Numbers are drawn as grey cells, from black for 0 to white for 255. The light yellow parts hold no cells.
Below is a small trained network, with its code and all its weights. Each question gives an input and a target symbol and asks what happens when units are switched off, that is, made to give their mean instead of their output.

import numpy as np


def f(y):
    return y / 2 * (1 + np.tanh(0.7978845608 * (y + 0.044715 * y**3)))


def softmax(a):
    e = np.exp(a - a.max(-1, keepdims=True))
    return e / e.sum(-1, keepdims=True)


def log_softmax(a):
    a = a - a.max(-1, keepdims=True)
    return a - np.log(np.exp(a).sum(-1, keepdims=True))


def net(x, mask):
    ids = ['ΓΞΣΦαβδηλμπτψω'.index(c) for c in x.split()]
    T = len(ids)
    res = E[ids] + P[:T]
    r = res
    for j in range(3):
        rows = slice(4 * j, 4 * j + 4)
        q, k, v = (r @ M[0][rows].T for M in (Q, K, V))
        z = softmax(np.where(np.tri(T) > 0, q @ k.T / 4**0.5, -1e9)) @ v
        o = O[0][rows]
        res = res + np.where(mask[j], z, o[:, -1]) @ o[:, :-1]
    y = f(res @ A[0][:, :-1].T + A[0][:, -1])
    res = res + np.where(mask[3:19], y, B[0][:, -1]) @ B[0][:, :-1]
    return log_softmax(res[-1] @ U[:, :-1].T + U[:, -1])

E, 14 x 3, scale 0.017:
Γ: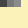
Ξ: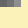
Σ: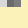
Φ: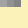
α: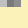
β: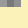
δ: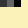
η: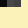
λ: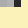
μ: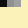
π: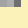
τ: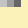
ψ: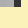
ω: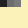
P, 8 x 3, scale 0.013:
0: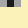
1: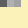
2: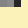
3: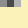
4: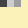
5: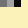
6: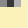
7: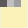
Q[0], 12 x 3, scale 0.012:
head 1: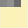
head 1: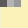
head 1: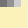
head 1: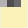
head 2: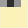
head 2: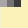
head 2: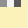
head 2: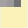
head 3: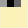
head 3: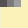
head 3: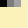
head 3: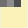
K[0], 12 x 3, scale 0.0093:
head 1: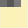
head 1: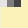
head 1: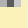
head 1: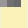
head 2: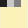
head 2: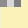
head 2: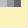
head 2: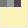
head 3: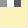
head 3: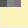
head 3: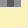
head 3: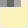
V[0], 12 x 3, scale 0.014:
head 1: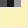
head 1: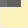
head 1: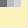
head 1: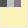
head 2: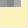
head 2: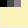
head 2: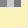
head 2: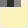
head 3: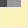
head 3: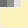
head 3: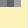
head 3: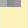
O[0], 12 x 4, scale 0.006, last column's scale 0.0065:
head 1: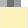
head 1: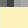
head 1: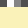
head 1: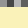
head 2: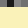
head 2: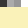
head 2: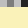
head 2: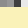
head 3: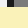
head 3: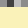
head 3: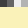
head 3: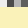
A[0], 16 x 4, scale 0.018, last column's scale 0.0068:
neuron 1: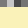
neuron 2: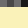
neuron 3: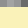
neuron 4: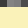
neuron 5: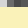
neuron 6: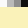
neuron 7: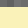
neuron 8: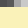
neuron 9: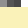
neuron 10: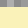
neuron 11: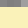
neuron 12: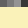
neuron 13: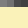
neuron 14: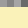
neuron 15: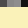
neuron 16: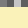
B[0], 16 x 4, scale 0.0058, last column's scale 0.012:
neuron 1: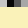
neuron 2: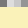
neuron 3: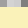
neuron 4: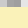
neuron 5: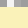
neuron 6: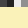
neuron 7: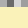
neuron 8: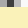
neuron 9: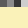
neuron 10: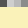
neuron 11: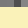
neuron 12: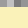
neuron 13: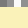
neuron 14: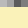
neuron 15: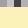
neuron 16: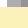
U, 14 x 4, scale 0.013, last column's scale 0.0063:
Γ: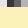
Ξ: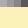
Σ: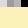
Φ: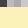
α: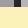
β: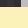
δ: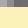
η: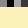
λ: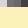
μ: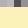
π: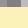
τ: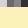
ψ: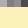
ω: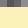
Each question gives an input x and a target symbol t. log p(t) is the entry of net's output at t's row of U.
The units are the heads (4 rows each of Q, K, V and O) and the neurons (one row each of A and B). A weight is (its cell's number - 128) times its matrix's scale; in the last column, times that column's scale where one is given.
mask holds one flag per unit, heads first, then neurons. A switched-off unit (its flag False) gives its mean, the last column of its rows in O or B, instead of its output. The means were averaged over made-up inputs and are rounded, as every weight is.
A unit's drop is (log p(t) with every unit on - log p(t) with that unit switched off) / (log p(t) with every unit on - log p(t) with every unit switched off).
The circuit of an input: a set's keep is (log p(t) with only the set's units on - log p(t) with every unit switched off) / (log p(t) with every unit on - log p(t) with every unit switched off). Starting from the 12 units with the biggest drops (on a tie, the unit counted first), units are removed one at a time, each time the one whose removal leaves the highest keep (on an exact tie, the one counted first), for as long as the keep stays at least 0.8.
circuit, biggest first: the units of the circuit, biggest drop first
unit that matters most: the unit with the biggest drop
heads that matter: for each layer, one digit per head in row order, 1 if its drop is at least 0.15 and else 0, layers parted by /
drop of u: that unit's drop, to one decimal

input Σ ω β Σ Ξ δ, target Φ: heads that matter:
100
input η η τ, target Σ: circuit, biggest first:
neuron 5; head 2
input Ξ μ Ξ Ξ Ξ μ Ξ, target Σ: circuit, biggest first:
head 2; neuron 16
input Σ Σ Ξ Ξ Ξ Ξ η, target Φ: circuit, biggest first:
neuron 2
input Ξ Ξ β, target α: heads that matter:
001
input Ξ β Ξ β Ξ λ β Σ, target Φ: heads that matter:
110
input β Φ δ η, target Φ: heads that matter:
110
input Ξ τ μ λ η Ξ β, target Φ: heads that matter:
011
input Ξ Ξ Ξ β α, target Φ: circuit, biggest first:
head 1; neuron 10
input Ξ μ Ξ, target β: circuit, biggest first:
neuron 16; neuron 5; neuron 4
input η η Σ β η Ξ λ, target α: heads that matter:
001
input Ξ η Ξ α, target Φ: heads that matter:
010
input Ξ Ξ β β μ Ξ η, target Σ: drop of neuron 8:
0.1
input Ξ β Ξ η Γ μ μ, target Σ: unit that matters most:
neuron 4
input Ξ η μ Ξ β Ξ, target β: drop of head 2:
-0.1
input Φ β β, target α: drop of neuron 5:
0.3
